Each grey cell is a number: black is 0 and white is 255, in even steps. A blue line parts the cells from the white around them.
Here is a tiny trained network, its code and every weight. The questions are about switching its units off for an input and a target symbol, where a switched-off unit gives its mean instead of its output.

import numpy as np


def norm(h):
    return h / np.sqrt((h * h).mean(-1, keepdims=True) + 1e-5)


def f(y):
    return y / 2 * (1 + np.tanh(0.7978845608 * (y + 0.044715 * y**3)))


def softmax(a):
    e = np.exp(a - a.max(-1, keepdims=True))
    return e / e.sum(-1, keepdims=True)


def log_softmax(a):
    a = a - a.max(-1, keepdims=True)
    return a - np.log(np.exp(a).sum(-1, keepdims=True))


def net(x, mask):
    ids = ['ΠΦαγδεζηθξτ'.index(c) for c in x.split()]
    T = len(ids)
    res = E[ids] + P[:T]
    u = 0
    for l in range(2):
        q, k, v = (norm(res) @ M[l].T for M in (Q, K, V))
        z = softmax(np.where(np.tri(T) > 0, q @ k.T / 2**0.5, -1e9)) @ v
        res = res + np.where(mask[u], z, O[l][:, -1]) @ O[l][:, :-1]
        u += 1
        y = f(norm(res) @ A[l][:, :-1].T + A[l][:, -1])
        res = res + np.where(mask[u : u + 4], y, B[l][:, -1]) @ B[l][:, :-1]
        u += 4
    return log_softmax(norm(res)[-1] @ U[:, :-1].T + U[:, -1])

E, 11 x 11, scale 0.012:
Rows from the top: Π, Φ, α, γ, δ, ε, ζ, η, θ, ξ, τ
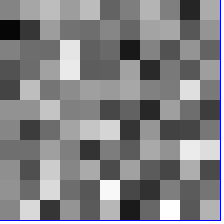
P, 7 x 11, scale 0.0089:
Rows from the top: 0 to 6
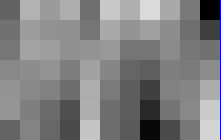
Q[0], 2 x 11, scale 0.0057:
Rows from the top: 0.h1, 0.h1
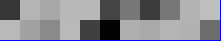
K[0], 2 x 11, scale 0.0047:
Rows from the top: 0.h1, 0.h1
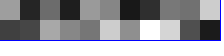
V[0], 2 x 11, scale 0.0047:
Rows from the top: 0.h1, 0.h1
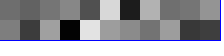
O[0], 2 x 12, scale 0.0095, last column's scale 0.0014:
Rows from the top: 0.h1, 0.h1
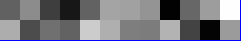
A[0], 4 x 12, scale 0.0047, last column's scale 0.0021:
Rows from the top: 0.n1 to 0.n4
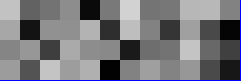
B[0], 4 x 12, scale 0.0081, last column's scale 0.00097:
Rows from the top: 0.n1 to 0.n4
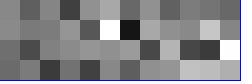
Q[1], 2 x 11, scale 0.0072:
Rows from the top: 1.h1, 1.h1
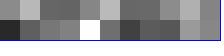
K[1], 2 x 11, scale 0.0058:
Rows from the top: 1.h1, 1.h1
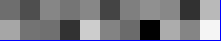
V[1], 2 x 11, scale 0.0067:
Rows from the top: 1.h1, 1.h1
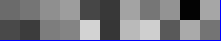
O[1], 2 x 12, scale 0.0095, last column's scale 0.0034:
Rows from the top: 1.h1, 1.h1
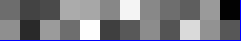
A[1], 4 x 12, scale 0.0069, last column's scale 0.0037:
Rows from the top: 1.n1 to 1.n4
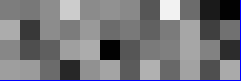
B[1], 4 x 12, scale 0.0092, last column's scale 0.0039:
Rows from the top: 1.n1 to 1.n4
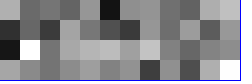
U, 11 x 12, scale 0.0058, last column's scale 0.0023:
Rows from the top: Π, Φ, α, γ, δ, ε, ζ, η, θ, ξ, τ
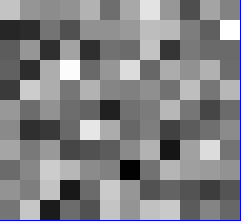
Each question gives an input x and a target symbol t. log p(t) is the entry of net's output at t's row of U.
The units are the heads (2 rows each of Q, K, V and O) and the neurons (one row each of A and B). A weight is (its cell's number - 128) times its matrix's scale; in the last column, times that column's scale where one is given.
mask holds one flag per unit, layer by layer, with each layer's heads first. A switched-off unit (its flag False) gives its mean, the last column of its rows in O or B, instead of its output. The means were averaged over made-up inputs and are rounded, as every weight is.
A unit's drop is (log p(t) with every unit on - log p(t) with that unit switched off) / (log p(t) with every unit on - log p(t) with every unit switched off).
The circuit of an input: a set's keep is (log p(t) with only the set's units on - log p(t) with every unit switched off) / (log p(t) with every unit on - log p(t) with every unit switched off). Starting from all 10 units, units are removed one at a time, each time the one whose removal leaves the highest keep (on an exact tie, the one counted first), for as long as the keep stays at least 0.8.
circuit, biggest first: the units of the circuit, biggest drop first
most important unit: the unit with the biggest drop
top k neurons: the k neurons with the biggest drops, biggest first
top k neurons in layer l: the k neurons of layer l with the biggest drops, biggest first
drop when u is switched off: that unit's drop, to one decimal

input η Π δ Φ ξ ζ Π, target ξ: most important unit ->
0.h1
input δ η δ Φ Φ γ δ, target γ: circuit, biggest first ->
[1.h1, 0.h1]
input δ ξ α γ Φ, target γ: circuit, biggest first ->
[1.h1, 0.h1]
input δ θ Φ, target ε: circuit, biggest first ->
[0.h1, 1.n1]
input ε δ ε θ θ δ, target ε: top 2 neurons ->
[1.n1, 0.n2]
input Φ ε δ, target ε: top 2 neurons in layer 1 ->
[1.n1, 1.n3]
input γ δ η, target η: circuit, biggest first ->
[0.h1, 0.n1]
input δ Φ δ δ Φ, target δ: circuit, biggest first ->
[1.h1, 1.n3, 0.n2]
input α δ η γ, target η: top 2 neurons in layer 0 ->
[0.n1, 0.n3]
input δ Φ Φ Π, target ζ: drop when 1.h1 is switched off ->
0.6
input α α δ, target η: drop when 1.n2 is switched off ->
0.0
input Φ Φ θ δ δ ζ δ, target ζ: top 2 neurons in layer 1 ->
[1.n4, 1.n3]
